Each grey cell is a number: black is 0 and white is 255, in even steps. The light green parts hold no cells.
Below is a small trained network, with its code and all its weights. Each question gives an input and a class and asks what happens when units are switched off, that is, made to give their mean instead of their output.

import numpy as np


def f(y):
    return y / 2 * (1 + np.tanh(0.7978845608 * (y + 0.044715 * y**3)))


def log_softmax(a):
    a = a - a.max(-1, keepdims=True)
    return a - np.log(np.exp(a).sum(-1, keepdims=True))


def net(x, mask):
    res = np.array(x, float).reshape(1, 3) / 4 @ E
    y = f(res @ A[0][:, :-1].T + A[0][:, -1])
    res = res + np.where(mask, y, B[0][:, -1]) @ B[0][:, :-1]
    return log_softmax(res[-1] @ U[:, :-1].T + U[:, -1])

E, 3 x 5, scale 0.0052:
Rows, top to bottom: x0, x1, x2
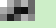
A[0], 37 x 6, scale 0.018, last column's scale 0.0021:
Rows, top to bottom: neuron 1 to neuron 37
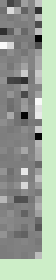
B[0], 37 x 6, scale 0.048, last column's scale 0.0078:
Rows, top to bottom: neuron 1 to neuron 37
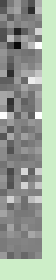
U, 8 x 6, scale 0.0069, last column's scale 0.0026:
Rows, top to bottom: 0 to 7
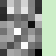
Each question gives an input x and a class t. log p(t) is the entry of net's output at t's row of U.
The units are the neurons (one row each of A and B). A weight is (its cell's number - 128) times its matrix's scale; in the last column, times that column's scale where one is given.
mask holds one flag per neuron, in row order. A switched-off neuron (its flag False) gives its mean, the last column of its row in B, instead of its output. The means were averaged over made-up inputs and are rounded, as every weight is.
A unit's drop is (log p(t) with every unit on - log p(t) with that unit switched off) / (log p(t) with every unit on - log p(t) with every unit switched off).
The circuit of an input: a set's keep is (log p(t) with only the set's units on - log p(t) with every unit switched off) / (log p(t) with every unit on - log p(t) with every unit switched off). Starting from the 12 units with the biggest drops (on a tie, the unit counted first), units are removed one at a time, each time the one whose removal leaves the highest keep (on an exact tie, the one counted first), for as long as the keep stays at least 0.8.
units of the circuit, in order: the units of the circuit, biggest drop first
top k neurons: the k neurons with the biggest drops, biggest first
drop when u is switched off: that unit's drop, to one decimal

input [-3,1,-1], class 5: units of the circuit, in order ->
[neuron 25]
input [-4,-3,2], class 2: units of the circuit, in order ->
[neuron 17; neuron 5]
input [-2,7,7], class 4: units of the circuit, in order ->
[neuron 7; neuron 12]
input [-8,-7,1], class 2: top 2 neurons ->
[neuron 5; neuron 17]
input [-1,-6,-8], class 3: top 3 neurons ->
[neuron 2; neuron 7; neuron 12]
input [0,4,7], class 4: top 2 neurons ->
[neuron 7; neuron 5]
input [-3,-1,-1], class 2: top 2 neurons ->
[neuron 17; neuron 29]
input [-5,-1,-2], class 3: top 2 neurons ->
[neuron 12; neuron 7]
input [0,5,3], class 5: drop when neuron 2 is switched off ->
0.1
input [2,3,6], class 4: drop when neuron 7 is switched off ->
0.3
